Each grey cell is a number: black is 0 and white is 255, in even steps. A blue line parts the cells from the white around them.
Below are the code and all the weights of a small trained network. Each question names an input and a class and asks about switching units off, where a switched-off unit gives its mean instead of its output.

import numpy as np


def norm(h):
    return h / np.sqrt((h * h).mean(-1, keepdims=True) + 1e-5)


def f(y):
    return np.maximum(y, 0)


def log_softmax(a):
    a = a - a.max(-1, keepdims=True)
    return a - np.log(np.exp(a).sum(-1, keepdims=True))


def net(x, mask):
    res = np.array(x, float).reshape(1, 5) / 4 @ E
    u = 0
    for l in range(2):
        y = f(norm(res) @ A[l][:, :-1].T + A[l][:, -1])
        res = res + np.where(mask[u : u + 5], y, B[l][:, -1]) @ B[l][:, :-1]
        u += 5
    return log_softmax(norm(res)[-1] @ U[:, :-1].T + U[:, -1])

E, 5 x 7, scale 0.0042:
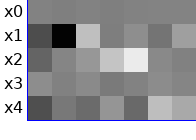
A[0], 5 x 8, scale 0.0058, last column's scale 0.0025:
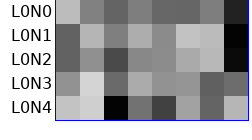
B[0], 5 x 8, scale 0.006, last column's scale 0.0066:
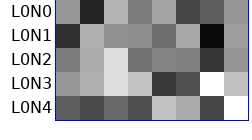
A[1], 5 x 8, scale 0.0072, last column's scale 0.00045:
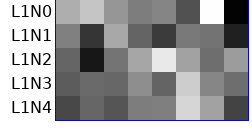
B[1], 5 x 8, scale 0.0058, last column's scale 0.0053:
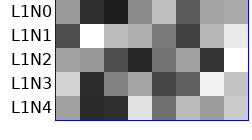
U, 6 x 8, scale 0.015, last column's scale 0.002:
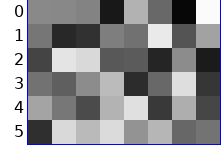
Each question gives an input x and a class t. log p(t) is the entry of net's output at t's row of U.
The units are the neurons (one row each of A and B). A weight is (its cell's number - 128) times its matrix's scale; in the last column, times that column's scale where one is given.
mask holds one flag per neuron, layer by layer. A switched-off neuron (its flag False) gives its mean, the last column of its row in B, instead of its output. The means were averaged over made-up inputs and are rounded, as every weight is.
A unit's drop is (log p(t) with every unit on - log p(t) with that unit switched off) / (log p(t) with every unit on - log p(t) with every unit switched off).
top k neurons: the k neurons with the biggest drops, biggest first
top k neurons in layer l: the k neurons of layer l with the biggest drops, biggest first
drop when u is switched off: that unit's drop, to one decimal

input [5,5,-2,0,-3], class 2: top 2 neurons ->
(L0N4, L1N1)
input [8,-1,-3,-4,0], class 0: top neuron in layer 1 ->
(L1N2)
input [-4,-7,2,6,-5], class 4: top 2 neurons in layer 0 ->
(L0N3, L0N1)
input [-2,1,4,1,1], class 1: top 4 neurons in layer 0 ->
(L0N3, L0N0, L0N2, L0N1)
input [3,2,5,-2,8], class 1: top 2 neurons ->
(L0N3, L1N1)
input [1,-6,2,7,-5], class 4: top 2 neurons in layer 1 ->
(L1N0, L1N2)
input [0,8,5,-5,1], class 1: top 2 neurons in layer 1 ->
(L1N2, L1N4)
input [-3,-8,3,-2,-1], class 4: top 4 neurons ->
(L0N3, L1N0, L1N2, L1N1)
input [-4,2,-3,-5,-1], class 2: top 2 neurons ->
(L0N4, L0N3)
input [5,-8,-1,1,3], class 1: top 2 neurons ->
(L0N4, L1N1)
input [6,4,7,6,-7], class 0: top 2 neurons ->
(L0N3, L1N2)
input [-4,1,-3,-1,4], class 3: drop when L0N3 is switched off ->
-0.1
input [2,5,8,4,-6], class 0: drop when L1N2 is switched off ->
0.2
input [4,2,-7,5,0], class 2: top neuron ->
(L1N1)
